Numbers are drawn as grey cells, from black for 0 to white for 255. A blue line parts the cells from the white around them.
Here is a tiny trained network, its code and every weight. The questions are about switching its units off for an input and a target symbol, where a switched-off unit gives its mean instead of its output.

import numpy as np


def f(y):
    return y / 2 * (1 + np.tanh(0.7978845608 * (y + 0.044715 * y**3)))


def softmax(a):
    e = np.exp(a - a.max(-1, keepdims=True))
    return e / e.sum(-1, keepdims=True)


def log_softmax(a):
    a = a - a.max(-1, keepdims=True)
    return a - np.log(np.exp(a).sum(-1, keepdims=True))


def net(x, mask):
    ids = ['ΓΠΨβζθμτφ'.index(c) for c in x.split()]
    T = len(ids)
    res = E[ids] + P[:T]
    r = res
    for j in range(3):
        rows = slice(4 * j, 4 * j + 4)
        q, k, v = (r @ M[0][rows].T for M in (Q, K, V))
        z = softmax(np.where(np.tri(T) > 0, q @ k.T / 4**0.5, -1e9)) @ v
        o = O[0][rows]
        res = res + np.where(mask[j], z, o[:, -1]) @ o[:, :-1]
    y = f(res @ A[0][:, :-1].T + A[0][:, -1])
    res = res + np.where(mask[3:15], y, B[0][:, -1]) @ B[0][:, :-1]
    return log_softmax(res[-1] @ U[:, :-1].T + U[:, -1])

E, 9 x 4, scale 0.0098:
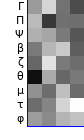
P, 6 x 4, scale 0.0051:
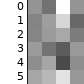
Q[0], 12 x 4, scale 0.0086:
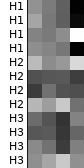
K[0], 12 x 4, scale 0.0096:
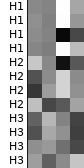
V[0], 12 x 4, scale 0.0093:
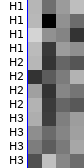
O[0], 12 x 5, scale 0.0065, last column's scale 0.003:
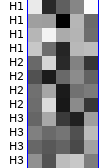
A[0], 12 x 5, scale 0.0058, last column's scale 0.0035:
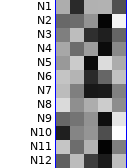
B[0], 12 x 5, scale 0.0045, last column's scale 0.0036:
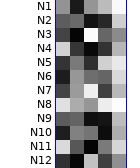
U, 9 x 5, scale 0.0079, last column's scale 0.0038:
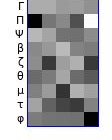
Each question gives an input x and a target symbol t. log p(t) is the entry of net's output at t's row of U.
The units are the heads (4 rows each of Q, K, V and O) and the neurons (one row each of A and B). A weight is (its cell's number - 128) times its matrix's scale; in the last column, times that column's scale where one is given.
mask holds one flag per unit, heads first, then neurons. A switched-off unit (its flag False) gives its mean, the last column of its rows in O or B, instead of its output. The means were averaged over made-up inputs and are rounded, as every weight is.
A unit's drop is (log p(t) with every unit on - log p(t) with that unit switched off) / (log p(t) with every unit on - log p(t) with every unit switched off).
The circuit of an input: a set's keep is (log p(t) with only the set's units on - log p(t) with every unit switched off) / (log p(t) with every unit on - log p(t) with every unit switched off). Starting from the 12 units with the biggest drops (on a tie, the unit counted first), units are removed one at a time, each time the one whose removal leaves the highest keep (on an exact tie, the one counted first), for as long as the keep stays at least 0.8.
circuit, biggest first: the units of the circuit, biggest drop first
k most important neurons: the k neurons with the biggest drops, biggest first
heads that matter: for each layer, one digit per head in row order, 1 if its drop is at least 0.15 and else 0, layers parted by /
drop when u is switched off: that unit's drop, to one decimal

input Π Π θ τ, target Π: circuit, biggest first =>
H1, H3, N10
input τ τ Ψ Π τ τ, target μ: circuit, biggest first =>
H2, H1
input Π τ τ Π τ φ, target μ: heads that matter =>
110
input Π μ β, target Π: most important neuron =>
N12
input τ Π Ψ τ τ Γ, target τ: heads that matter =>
101
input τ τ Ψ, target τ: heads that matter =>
100
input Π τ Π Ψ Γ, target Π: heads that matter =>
010
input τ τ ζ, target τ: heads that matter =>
110
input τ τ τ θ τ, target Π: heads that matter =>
100
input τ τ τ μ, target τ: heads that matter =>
101
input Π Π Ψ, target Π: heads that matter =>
011
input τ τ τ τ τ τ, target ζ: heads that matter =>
110
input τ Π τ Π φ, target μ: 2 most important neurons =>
N5, N10
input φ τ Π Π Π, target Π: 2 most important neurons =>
N7, N6
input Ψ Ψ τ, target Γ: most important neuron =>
N8
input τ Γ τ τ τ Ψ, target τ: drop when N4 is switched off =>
0.2
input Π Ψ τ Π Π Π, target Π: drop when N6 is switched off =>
0.3
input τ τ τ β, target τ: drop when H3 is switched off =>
0.1
